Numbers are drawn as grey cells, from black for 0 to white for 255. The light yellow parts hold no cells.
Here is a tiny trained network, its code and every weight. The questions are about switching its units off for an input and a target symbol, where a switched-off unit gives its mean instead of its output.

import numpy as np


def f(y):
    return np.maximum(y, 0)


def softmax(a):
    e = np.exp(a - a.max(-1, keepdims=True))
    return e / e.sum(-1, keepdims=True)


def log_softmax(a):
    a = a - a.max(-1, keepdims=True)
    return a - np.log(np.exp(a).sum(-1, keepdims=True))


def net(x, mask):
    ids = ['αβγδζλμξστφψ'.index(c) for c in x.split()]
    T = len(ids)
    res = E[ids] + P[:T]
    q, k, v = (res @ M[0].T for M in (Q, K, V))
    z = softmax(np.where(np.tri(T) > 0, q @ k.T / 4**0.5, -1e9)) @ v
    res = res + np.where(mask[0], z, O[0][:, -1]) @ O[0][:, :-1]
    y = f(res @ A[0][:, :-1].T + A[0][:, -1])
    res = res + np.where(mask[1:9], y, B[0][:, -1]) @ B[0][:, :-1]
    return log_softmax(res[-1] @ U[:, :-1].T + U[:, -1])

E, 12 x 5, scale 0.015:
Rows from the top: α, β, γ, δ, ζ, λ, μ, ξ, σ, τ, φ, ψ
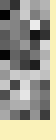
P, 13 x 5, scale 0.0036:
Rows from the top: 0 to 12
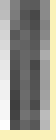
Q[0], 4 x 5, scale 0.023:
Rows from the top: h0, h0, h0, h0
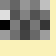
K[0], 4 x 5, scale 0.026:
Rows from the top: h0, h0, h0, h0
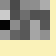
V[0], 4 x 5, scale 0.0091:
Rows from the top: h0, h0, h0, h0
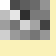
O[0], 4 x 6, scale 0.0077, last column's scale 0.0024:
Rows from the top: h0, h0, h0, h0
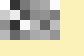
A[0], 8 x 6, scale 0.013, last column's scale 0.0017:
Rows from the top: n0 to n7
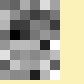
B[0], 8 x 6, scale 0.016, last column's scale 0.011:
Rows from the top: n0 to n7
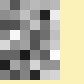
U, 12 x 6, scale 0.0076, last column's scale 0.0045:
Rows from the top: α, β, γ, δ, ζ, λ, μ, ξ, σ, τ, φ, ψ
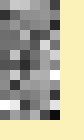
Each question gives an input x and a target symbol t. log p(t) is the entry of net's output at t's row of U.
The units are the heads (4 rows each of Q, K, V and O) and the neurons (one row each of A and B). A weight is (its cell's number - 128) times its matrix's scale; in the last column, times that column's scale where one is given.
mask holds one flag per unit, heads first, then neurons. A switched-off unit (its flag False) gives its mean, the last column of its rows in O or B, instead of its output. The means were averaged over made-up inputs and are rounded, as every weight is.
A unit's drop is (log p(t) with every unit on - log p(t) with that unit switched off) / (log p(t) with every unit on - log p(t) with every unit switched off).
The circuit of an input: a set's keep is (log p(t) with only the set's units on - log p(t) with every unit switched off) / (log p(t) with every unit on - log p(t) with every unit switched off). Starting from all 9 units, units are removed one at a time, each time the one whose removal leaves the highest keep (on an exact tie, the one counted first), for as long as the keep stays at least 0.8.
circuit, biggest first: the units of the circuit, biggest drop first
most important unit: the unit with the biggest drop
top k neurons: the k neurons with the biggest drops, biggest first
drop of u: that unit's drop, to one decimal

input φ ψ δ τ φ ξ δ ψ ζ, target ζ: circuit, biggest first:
n7; n1
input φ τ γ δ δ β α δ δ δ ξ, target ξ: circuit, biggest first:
n6; n7; n1
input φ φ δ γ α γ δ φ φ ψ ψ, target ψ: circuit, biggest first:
n2; h0; n1; n7
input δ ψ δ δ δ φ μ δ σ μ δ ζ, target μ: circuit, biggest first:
n5; h0
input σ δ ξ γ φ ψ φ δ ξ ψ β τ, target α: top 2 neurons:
n5; n4
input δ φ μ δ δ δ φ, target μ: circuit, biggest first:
h0; n5; n2
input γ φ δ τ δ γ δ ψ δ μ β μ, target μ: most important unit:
n5
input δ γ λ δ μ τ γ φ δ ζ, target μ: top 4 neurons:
n5; n7; n2; n4
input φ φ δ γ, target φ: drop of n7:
0.1
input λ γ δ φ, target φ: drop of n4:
0.4
